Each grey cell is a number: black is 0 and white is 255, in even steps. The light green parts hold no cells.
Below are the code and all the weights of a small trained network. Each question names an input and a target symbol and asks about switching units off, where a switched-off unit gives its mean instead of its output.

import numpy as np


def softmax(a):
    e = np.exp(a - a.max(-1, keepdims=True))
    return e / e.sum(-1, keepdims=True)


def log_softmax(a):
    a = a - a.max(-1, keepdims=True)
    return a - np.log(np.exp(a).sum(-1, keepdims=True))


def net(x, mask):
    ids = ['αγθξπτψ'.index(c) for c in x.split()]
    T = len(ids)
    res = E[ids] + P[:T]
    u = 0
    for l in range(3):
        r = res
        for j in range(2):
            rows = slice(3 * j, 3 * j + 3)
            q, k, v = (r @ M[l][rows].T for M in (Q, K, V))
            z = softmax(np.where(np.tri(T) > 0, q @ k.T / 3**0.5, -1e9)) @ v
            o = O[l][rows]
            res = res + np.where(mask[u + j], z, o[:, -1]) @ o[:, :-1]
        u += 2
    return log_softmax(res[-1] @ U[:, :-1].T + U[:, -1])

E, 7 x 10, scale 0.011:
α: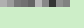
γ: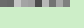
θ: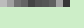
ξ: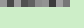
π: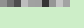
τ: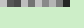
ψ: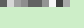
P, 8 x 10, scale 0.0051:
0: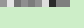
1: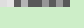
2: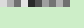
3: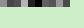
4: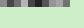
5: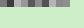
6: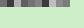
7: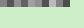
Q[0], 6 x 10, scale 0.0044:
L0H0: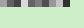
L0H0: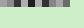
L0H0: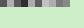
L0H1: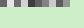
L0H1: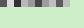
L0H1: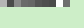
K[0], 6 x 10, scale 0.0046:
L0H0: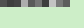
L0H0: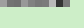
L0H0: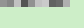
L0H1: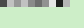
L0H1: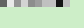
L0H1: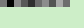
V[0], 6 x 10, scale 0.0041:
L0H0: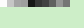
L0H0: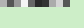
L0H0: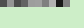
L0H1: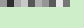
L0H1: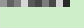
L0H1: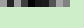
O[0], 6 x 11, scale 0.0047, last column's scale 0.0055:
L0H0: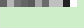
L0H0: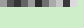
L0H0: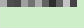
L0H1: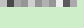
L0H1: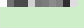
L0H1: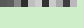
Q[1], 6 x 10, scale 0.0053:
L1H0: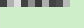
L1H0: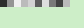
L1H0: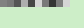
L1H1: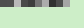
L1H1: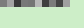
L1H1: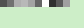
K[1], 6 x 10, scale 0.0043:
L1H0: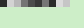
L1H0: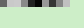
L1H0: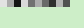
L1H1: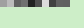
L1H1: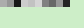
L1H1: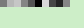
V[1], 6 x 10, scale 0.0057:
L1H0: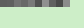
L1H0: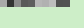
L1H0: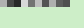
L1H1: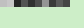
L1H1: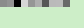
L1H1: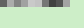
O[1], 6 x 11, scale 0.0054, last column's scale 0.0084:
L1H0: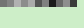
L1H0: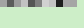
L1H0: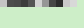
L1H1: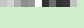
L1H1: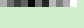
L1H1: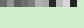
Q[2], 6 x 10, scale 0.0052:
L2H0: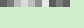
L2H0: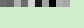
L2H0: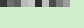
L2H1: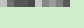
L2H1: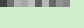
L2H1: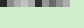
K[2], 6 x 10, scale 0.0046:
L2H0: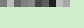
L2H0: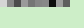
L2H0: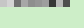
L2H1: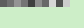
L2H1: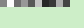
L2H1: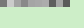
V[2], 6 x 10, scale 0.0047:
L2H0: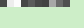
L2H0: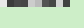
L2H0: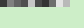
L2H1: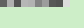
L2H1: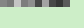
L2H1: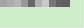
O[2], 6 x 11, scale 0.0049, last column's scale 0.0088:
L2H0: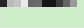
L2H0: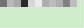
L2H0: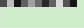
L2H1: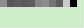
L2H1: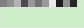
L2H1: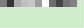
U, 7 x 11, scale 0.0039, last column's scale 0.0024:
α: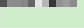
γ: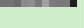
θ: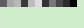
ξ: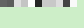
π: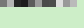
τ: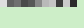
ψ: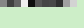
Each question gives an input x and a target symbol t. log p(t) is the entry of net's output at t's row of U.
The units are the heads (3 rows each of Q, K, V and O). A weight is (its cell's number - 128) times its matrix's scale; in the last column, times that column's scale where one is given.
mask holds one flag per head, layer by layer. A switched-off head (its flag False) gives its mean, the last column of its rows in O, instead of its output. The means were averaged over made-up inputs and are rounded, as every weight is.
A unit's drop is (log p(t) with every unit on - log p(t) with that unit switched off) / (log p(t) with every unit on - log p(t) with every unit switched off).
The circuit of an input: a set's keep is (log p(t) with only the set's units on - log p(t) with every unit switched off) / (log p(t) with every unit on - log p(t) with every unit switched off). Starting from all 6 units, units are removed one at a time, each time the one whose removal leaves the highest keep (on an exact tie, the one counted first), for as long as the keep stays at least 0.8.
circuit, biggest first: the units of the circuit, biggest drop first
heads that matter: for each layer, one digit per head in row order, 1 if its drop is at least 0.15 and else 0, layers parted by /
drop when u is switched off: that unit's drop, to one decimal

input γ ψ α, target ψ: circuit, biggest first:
[L2H0]
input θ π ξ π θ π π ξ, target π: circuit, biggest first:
[L1H1 L2H1 L2H0]
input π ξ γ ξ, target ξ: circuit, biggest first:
[L1H0 L0H1 L1H1]
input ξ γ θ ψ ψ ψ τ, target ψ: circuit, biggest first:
[L2H0 L0H1]
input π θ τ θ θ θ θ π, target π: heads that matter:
01 / 01 / 11
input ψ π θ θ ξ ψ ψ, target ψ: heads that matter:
01 / 00 / 10
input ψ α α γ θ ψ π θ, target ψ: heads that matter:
00 / 00 / 10
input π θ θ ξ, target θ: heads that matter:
01 / 01 / 10
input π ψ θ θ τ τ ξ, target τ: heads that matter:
00 / 10 / 10
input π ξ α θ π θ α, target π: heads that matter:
00 / 01 / 11
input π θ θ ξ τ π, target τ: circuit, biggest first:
[L1H0 L2H0]
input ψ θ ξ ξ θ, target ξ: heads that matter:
01 / 11 / 01
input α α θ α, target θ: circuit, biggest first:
[L1H1 L2H0 L1H0]
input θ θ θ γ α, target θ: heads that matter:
00 / 01 / 10
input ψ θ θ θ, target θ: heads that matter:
11 / 11 / 00
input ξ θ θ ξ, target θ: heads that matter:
00 / 01 / 10
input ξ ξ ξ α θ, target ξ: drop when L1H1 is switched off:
0.2
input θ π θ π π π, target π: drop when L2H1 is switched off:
0.2
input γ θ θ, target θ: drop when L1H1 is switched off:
0.5
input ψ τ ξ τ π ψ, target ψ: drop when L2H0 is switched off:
0.6
